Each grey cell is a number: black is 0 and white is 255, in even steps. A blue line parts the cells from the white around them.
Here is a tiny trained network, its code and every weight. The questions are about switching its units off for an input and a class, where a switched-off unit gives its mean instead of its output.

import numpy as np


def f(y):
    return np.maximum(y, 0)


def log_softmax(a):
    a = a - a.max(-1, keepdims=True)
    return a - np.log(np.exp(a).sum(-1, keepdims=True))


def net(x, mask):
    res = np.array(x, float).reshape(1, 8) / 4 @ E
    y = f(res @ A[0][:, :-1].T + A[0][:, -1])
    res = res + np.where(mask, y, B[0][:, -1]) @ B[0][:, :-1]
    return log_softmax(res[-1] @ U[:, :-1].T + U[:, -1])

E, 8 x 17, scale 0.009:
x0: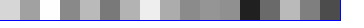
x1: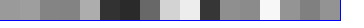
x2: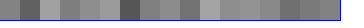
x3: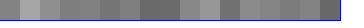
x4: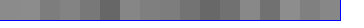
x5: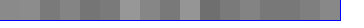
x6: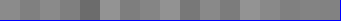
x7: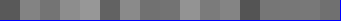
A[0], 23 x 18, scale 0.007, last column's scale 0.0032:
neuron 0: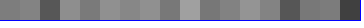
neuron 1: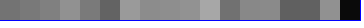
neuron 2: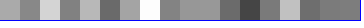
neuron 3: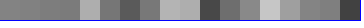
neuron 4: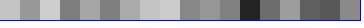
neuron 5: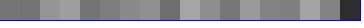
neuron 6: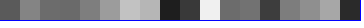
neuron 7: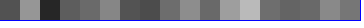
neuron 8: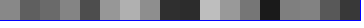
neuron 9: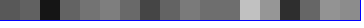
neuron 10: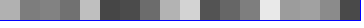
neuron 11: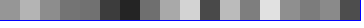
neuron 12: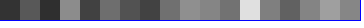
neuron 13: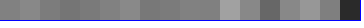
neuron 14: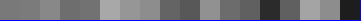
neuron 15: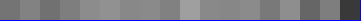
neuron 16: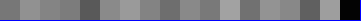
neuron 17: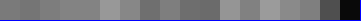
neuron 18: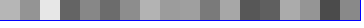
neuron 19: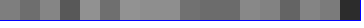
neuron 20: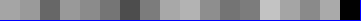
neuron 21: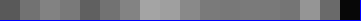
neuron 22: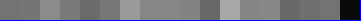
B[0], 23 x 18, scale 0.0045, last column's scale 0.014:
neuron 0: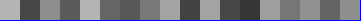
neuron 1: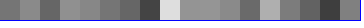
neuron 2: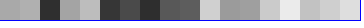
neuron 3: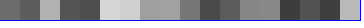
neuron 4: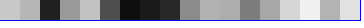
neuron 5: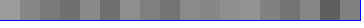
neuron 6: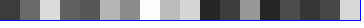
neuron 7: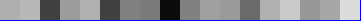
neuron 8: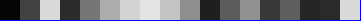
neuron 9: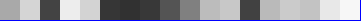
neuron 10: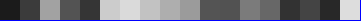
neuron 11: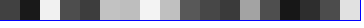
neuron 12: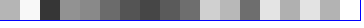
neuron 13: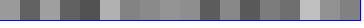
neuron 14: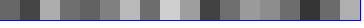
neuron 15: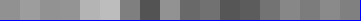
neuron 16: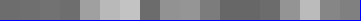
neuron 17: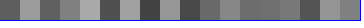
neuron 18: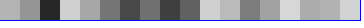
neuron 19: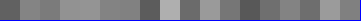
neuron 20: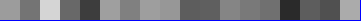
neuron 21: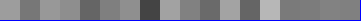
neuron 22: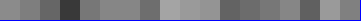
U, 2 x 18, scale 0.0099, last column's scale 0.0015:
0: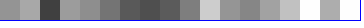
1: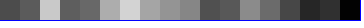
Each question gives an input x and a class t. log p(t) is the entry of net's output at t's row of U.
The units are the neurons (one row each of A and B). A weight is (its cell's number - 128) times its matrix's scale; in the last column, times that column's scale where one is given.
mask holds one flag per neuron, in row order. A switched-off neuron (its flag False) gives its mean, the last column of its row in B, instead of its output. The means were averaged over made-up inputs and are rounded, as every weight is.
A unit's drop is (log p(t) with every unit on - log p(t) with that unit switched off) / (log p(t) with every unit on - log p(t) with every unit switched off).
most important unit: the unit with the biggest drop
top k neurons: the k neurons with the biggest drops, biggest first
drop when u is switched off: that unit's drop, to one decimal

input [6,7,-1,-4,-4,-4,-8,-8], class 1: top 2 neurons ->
[neuron 11; neuron 10]
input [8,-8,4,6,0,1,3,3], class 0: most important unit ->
neuron 4
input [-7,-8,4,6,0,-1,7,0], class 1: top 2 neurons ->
[neuron 8; neuron 6]
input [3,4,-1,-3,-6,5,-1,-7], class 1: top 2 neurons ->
[neuron 9; neuron 12]
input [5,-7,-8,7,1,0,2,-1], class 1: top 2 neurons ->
[neuron 8; neuron 6]
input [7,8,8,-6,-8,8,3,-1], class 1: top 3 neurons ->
[neuron 11; neuron 10; neuron 3]
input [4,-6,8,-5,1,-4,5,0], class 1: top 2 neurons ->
[neuron 8; neuron 6]
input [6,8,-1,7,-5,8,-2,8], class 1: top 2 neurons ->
[neuron 11; neuron 10]
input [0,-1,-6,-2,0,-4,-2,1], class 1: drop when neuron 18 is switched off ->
0.2
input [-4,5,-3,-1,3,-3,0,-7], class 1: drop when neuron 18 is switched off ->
0.1
